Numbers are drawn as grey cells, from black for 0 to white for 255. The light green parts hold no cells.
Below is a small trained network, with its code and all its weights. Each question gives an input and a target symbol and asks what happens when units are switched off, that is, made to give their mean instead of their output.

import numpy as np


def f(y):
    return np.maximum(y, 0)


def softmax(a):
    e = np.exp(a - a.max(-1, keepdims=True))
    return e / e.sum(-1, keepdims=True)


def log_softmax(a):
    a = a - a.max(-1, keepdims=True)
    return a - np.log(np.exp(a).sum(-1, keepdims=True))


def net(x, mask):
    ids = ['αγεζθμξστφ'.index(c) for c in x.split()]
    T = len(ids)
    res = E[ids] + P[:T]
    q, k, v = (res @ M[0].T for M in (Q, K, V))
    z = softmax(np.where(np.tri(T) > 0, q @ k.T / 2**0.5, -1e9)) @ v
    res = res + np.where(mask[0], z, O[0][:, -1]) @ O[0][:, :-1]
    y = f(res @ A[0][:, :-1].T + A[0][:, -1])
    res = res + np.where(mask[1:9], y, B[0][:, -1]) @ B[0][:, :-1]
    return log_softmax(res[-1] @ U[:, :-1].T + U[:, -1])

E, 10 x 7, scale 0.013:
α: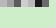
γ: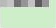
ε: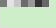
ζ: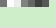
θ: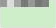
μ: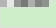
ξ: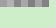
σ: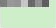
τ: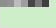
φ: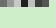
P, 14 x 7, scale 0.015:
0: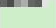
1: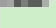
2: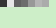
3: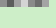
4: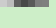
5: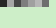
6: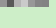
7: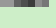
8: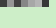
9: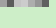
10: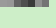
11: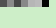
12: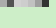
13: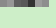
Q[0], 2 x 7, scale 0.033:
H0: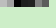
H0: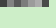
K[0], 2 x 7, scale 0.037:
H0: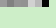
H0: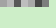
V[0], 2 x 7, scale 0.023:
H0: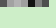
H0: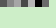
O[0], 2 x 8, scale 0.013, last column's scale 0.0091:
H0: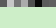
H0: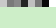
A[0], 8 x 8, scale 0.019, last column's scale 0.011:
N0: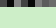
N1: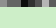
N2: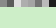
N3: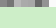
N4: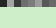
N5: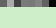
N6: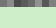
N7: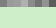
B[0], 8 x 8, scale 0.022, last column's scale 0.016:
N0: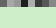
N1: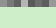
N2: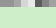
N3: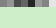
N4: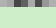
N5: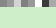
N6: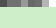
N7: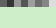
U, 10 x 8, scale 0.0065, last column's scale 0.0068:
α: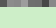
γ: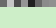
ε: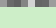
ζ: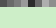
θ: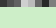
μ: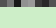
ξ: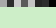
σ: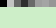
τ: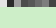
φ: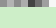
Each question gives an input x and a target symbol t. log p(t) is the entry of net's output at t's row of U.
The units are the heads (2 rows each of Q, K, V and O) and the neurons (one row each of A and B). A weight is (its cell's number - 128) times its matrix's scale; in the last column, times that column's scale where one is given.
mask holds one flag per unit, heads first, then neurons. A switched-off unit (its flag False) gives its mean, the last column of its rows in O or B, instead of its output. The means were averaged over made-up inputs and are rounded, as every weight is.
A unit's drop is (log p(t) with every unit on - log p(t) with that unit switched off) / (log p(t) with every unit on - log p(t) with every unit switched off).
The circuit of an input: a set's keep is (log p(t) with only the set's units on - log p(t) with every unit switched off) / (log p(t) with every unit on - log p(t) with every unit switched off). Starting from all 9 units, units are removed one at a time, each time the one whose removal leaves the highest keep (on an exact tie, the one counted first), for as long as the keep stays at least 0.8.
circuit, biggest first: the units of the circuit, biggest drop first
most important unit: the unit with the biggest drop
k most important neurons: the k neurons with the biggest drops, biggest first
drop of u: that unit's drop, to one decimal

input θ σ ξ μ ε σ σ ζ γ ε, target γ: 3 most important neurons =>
(N3; N7; N5)
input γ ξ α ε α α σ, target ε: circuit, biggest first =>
(H0; N2)
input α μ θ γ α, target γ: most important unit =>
N7
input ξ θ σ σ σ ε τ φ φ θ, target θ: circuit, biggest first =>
(N2; H0)
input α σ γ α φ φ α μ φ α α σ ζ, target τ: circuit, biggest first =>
(H0; N3)
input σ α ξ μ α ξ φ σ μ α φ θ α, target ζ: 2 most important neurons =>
(N3; N7)
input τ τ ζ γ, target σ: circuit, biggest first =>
(N3; H0; N7; N5)
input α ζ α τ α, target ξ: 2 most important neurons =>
(N7; N5)
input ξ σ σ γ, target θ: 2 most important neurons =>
(N2; N7)
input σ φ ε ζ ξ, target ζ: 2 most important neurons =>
(N7; N5)
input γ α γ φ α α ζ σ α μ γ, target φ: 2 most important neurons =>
(N7; N3)
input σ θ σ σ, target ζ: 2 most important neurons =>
(N3; N7)
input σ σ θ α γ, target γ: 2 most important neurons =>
(N7; N2)
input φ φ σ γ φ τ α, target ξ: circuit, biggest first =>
(H0)
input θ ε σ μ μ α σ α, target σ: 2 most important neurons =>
(N7; N5)
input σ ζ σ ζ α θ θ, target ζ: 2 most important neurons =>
(N3; N7)
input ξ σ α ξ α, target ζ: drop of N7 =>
0.4
